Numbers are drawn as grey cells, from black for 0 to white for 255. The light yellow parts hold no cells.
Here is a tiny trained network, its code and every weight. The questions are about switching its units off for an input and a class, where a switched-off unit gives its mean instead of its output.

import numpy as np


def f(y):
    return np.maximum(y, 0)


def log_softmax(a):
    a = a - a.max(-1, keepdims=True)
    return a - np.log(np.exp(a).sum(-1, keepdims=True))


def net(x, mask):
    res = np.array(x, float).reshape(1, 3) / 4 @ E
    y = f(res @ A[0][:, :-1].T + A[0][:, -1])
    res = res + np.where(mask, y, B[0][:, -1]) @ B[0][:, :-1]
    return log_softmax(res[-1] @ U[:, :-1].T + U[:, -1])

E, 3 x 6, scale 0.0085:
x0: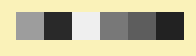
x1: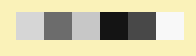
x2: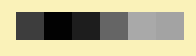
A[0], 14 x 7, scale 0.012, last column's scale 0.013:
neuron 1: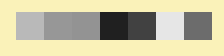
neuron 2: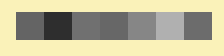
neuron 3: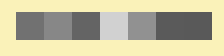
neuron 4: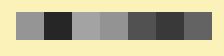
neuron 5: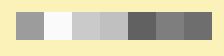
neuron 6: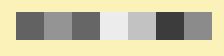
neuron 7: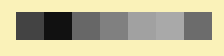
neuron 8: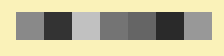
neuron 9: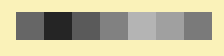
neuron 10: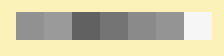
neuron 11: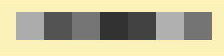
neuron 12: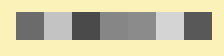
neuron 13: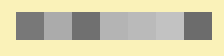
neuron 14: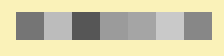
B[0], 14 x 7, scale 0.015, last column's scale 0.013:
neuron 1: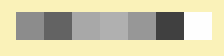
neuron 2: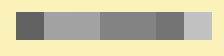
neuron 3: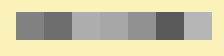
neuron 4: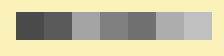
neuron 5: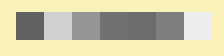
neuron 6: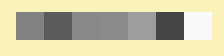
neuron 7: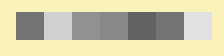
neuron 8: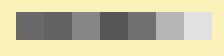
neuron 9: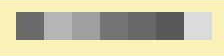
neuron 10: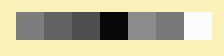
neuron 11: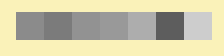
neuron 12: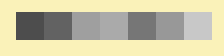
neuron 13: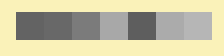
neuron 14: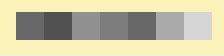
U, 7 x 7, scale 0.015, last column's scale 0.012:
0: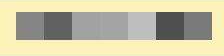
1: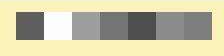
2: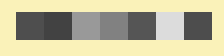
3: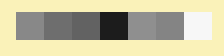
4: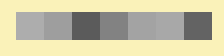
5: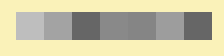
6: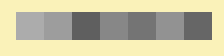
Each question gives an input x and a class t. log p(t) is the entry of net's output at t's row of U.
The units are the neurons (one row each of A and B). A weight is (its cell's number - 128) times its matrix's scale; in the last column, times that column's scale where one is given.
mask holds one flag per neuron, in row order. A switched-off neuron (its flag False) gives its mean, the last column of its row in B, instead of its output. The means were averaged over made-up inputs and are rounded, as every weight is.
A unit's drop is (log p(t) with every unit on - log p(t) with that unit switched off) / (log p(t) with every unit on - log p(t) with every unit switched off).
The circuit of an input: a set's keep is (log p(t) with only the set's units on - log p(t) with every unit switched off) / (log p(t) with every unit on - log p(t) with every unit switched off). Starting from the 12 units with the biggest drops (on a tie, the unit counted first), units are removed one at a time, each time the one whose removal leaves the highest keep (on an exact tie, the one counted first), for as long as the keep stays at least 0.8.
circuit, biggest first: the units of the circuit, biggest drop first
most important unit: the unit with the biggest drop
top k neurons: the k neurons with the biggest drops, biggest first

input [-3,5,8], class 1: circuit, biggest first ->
[neuron 7]
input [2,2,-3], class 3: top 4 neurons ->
[neuron 7; neuron 9; neuron 2; neuron 12]
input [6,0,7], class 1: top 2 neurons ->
[neuron 7; neuron 9]
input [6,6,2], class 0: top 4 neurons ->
[neuron 11; neuron 1; neuron 14; neuron 13]
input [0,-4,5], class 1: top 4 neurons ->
[neuron 7; neuron 1; neuron 9; neuron 11]
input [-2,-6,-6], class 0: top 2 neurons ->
[neuron 6; neuron 7]
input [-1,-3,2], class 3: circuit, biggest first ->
[neuron 1; neuron 12; neuron 5]
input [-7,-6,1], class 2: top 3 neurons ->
[neuron 14; neuron 13; neuron 1]
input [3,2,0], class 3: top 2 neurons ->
[neuron 12; neuron 14]
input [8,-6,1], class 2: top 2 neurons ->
[neuron 8; neuron 4]
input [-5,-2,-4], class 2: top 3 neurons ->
[neuron 7; neuron 14; neuron 9]
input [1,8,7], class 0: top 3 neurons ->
[neuron 1; neuron 11; neuron 5]
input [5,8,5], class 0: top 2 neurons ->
[neuron 1; neuron 11]
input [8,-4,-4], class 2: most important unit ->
neuron 8
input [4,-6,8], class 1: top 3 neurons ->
[neuron 7; neuron 9; neuron 1]
